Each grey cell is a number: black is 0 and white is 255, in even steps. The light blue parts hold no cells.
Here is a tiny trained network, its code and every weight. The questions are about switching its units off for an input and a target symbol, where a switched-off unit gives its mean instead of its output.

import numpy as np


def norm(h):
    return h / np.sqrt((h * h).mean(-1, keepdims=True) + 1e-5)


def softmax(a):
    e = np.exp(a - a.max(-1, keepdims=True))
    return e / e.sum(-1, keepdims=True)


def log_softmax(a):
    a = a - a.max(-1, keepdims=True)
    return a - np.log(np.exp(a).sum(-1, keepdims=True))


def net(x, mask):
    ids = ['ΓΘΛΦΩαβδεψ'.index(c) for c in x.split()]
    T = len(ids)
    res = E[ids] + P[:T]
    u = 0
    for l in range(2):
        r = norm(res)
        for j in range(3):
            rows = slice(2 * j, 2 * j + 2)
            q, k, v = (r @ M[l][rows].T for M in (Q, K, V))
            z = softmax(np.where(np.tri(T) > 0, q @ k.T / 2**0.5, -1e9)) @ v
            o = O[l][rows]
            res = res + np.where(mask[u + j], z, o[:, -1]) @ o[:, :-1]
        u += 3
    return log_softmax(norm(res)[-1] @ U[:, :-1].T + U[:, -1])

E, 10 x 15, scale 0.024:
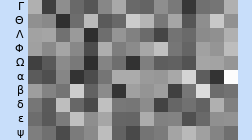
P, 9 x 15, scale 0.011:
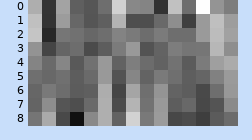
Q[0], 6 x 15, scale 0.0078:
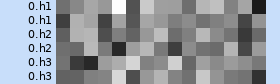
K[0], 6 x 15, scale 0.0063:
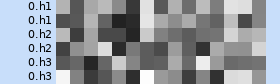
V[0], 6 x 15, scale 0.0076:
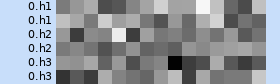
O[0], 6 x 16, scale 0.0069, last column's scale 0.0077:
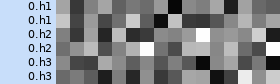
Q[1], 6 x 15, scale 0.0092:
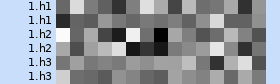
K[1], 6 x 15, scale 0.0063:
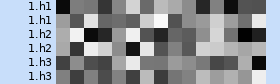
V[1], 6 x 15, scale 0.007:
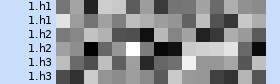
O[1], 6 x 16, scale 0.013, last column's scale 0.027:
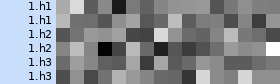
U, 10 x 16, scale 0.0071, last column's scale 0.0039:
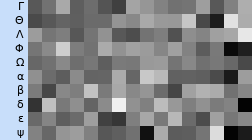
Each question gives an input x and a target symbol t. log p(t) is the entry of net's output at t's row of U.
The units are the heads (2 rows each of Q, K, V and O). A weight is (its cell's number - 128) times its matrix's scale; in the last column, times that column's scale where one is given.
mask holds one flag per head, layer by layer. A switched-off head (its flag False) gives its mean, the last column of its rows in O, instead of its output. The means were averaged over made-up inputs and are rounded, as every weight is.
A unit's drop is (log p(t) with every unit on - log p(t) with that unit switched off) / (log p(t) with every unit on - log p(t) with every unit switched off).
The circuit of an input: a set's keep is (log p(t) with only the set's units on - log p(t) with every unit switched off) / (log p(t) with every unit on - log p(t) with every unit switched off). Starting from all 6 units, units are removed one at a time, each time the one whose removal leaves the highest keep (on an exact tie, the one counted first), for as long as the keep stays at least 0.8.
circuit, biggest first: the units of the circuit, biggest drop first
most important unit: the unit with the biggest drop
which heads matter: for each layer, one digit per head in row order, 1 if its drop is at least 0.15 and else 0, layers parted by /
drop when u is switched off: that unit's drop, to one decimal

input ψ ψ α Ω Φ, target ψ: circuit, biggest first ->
0.h1, 1.h2, 0.h2
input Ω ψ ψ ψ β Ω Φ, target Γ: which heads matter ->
100 / 010
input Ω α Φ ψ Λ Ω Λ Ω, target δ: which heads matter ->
100 / 010
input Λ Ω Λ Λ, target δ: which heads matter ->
100 / 110
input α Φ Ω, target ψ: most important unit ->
1.h2
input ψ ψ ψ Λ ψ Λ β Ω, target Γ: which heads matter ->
100 / 010
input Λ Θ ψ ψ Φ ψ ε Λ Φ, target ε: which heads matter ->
110 / 011
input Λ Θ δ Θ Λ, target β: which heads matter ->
000 / 110
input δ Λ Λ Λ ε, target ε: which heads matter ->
000 / 010
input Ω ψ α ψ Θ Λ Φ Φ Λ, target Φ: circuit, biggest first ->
1.h2, 0.h3, 1.h1
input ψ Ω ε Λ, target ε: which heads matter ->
010 / 010
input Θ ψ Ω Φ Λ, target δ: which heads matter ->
110 / 010
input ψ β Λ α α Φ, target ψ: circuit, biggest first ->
0.h1, 1.h2
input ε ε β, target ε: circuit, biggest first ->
1.h2, 1.h3, 0.h2
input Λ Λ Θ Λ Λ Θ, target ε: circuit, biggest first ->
1.h2
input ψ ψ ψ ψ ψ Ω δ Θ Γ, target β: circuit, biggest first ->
0.h1, 1.h1, 1.h2, 1.h3
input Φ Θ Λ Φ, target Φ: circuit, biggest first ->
1.h2, 1.h1, 0.h3
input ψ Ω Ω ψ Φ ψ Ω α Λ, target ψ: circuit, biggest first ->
0.h1, 1.h2
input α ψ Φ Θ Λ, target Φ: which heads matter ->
011 / 110
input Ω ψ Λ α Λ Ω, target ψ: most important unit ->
0.h1
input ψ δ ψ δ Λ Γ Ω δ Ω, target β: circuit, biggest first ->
1.h2, 1.h1, 1.h3
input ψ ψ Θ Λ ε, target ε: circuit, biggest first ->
0.h2, 1.h2, 0.h3
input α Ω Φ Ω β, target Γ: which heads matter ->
000 / 010
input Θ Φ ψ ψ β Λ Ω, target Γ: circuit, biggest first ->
0.h1, 1.h2
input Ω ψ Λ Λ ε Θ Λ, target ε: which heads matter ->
001 / 010
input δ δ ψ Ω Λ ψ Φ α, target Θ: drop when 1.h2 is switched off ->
0.6
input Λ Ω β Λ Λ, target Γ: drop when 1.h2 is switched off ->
0.7
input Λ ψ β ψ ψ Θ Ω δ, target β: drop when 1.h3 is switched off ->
0.2
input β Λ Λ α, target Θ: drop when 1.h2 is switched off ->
0.5
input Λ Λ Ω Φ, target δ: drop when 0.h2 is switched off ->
0.0
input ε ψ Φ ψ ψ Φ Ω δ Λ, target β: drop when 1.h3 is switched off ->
0.1
